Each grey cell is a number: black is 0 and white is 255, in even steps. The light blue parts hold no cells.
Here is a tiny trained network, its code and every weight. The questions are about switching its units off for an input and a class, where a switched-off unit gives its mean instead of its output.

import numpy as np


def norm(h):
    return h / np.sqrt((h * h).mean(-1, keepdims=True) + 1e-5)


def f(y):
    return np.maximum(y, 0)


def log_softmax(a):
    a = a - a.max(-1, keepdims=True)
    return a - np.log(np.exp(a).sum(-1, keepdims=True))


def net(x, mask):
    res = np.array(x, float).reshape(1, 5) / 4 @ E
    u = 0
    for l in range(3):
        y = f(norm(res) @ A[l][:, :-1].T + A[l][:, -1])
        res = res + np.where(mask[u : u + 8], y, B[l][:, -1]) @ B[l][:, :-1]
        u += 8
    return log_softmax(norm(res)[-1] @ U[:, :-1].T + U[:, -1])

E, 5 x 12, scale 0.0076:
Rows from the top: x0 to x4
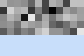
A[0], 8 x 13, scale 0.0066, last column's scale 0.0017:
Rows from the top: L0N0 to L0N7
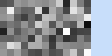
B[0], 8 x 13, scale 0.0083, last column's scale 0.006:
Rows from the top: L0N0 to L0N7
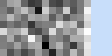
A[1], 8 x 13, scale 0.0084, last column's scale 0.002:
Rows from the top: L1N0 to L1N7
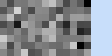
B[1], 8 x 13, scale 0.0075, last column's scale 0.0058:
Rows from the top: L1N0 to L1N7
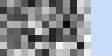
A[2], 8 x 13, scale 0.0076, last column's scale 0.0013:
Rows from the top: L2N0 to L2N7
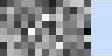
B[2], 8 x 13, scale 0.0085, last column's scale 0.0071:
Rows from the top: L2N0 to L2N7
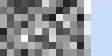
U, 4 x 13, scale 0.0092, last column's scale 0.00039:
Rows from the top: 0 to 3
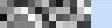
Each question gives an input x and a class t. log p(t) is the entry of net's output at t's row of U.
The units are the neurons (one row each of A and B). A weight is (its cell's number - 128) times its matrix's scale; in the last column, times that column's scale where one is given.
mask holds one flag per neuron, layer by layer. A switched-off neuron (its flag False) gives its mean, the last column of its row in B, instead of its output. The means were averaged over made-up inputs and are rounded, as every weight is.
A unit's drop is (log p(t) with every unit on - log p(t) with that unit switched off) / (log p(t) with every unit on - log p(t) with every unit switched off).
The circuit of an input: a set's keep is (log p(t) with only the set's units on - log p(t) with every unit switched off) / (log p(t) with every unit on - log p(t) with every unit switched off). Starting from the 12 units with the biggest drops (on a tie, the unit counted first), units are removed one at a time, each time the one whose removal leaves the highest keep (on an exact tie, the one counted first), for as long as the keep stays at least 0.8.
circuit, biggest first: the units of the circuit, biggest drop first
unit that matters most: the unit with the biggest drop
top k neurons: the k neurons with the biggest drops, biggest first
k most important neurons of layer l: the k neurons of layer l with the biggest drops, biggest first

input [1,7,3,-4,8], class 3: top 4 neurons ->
[L0N3, L2N6, L1N5, L2N2]
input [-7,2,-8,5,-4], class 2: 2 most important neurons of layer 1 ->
[L1N3, L1N5]
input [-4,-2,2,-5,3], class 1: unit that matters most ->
L0N4
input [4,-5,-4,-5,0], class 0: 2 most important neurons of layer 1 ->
[L1N0, L1N4]
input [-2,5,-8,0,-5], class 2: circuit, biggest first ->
[L1N3, L0N5]
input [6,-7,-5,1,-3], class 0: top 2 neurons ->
[L0N4, L1N4]
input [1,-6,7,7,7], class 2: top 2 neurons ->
[L2N4, L0N2]
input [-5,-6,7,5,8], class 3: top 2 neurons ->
[L2N2, L0N5]
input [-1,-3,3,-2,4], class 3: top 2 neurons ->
[L2N2, L0N5]
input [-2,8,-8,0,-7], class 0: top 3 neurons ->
[L0N7, L2N0, L2N4]
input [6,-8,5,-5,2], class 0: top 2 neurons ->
[L0N4, L1N5]
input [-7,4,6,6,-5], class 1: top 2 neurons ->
[L0N4, L2N5]
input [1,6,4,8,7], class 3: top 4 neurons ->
[L0N3, L1N5, L2N6, L2N2]
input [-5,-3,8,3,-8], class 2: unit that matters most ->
L2N4
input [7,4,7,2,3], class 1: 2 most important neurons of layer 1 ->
[L1N3, L1N4]
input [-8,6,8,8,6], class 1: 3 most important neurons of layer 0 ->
[L0N4, L0N5, L0N7]
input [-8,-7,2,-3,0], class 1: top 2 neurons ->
[L0N4, L0N7]
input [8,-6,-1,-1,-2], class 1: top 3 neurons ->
[L0N1, L0N0, L1N7]
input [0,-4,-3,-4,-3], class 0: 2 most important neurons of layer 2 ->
[L2N1, L2N2]
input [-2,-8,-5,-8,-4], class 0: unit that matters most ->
L1N0
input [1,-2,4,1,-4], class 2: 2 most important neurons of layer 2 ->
[L2N4, L2N2]
